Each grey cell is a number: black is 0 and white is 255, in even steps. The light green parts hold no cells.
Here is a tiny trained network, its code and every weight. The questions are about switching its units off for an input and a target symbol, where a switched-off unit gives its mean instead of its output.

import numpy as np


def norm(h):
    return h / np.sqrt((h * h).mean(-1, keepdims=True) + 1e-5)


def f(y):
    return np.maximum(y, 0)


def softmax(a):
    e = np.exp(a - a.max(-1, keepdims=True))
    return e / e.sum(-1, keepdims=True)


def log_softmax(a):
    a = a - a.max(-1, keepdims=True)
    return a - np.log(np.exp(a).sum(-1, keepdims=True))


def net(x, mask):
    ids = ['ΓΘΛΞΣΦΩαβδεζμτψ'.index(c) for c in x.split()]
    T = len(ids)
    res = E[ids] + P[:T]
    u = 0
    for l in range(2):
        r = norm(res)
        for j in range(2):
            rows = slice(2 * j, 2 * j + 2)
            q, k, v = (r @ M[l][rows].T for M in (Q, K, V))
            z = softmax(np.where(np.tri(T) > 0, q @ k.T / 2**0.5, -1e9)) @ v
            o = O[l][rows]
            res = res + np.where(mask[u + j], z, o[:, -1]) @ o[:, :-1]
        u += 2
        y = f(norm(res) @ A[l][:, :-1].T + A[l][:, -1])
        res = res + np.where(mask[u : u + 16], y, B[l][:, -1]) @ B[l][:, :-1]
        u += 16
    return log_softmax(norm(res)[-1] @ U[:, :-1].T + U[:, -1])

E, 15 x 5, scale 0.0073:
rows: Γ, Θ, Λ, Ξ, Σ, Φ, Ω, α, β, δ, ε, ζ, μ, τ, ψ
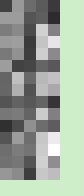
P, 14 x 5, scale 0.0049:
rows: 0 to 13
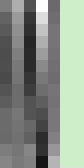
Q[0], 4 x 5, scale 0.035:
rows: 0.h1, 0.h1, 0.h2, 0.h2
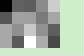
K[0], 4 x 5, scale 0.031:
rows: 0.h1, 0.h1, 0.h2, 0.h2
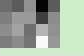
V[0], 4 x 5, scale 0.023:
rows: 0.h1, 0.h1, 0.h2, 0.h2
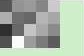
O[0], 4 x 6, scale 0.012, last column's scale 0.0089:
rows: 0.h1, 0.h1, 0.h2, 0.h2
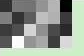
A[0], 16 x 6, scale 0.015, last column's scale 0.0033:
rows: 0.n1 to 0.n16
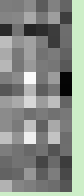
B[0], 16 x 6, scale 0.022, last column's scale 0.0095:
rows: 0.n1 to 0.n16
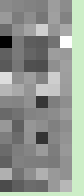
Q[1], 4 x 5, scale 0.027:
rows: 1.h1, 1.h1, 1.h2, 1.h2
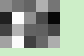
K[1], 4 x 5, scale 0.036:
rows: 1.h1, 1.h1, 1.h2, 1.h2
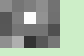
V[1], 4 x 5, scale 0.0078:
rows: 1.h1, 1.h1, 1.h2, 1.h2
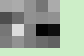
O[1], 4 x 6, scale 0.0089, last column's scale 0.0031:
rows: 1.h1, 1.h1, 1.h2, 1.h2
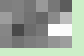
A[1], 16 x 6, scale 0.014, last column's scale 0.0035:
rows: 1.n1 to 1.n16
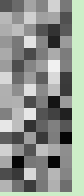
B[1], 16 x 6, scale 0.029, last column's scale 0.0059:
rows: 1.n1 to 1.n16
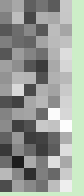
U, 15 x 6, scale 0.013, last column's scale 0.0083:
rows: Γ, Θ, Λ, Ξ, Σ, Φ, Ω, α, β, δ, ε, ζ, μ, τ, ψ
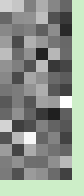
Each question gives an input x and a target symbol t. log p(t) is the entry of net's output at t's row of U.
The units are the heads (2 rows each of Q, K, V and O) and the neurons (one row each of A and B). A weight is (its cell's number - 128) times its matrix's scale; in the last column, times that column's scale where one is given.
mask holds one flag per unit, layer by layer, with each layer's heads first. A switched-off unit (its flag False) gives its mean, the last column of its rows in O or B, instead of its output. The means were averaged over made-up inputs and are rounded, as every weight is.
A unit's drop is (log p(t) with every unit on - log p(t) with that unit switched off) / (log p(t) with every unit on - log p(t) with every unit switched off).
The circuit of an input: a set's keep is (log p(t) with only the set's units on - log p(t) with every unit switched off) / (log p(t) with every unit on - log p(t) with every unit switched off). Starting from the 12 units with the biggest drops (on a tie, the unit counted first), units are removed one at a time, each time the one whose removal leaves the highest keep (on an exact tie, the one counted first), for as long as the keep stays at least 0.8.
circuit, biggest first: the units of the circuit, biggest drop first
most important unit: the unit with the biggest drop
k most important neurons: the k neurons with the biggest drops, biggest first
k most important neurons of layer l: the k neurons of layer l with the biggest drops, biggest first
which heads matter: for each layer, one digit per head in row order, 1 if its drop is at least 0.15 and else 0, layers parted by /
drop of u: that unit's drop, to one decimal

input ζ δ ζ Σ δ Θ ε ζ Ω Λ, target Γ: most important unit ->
0.h2
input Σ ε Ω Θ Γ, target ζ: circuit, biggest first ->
0.h2; 1.n11; 0.h1; 1.n15
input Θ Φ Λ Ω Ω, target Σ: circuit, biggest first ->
0.h2; 1.n7
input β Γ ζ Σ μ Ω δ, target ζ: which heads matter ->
01 / 00
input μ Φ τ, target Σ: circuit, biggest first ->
0.h2; 1.n7
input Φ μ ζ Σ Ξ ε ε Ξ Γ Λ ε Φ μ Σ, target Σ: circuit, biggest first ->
0.h2; 1.n7
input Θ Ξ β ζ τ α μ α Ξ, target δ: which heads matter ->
00 / 00
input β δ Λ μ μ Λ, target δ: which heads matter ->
00 / 00
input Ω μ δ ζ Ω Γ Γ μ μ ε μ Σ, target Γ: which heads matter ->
01 / 00
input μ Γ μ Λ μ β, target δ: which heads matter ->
10 / 00
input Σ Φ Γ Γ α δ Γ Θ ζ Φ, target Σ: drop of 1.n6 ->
0.2
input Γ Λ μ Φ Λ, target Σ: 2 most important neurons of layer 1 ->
1.n7; 1.n6
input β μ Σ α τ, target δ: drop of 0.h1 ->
0.1
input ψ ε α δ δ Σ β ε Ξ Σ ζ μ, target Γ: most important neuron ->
1.n8
